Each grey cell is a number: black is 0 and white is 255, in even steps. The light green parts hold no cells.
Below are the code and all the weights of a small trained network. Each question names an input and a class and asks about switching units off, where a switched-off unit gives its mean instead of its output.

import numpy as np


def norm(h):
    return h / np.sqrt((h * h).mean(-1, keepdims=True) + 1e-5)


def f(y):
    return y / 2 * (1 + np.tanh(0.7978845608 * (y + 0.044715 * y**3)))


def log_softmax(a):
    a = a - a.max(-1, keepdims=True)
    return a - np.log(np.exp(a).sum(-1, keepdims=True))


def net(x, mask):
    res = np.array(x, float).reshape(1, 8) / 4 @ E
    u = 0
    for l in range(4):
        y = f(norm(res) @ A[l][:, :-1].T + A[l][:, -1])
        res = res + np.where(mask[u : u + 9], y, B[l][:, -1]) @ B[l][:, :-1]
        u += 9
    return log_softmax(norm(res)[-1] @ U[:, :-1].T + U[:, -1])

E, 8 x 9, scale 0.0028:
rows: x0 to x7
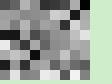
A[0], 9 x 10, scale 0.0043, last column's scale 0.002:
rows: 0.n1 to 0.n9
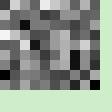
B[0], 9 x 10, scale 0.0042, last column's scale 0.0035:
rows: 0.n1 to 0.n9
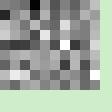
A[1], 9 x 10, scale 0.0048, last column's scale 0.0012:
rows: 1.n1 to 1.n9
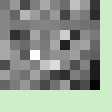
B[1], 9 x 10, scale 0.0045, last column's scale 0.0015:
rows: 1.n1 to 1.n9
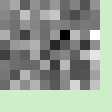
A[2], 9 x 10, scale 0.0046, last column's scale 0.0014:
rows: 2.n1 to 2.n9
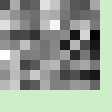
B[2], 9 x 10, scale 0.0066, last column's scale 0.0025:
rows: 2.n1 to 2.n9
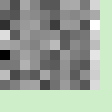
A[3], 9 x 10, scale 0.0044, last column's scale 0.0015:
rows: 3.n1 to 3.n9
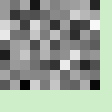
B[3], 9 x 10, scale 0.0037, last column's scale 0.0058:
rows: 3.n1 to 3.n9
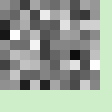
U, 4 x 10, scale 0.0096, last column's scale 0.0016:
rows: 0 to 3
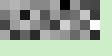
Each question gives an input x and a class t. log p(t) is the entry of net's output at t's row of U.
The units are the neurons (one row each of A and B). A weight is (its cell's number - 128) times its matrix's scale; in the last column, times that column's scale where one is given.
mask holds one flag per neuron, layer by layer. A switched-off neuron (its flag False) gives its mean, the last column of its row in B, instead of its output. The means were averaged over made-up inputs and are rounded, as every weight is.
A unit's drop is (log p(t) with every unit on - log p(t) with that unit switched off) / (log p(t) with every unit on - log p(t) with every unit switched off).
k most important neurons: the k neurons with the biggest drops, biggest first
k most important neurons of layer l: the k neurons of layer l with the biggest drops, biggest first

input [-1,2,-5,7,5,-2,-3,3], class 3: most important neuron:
3.n2
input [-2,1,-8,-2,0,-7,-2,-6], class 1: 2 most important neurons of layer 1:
1.n6, 1.n4
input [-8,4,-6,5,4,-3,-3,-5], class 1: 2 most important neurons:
0.n8, 1.n4
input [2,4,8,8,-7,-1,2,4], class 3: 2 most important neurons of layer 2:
2.n3, 2.n6
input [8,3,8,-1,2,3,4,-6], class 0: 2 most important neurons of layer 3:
3.n3, 3.n7
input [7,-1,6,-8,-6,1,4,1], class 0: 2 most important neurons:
0.n5, 2.n5
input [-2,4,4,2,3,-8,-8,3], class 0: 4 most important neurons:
0.n3, 0.n5, 1.n2, 1.n5
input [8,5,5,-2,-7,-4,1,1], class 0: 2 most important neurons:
0.n5, 2.n5
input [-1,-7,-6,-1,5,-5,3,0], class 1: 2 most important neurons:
1.n6, 3.n9
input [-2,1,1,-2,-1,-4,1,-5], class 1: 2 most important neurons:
1.n6, 3.n9
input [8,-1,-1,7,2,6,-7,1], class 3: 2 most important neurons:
2.n3, 2.n6
